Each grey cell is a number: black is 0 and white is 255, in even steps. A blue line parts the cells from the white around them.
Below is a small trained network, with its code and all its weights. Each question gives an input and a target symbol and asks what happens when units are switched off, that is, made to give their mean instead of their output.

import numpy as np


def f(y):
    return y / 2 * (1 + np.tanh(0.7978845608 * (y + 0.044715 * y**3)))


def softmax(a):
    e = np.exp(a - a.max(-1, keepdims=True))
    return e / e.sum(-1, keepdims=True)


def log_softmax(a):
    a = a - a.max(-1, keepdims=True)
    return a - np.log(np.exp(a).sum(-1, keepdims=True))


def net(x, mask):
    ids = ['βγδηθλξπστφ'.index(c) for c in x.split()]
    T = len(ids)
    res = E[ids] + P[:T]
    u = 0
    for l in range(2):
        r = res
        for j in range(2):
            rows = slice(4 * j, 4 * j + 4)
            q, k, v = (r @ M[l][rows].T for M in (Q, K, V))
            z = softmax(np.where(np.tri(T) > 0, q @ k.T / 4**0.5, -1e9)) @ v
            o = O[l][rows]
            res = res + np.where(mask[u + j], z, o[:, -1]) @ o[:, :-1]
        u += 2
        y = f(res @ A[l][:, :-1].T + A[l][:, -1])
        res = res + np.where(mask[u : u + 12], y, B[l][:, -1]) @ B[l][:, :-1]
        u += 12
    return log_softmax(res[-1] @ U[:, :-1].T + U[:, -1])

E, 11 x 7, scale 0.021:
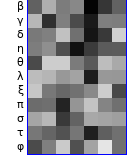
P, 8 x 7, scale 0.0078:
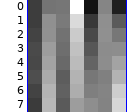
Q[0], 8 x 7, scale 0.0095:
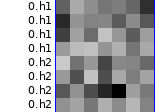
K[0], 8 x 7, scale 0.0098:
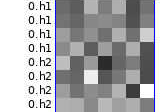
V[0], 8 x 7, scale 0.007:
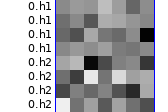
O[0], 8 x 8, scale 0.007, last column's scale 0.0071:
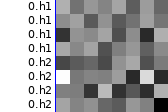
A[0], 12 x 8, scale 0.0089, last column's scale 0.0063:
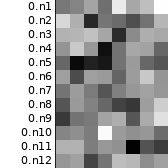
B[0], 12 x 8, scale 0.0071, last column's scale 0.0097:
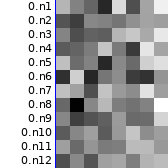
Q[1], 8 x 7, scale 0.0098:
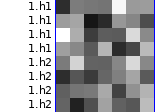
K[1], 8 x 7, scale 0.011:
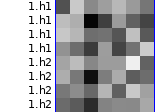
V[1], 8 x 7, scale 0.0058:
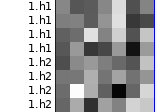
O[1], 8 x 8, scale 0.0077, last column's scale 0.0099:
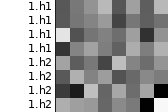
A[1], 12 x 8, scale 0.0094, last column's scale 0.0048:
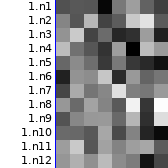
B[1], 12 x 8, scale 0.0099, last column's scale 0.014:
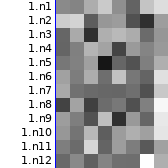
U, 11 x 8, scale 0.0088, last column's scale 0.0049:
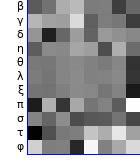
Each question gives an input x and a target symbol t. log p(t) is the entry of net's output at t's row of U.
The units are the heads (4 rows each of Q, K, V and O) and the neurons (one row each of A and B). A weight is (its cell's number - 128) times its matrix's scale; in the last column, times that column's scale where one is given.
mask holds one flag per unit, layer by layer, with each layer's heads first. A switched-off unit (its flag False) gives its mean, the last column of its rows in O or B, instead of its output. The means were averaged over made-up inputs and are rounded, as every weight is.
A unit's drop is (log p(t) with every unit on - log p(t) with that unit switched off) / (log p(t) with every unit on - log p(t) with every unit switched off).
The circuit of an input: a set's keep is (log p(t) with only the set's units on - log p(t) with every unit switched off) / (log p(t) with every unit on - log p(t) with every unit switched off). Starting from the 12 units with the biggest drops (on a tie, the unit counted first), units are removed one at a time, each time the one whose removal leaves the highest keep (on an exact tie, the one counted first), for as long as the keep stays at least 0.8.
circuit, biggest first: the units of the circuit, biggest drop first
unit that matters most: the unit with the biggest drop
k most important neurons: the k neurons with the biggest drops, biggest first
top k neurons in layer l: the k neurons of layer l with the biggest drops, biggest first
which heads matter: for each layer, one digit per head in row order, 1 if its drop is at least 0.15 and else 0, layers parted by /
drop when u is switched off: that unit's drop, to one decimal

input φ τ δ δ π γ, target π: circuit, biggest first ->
(1.h2; 1.n3)
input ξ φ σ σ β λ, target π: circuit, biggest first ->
(1.n8; 0.h2)
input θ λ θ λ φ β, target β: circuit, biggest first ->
(0.n8; 0.h2; 1.n6)
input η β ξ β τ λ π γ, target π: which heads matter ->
00 / 01
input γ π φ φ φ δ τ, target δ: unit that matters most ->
0.n8
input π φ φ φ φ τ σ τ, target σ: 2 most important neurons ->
(1.n5; 1.n10)
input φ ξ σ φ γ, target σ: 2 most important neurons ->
(1.n5; 0.n12)
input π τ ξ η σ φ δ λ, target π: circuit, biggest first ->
(1.h2; 1.n8; 0.h2)
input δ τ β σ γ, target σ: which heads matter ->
10 / 01
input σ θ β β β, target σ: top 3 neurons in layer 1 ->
(1.n5; 1.n9; 1.n10)
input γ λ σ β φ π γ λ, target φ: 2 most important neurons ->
(1.n9; 0.n3)
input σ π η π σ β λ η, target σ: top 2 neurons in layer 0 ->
(0.n12; 0.n1)
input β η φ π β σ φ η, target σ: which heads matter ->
10 / 01
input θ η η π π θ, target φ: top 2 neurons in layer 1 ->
(1.n9; 1.n11)
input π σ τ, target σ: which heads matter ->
11 / 01
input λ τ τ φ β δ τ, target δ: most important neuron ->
(0.n8)
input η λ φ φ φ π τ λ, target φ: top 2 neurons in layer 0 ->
(0.n3; 0.n9)
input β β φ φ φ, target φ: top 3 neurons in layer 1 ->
(1.n9; 1.n8; 1.n1)
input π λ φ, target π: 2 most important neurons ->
(0.n5; 1.n10)
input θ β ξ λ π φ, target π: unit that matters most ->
1.h1
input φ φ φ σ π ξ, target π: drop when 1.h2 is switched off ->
0.1
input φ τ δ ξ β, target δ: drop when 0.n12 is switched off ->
0.0
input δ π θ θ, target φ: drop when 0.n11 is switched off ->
-0.2
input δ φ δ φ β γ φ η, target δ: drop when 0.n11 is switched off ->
0.1
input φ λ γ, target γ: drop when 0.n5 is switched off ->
0.4
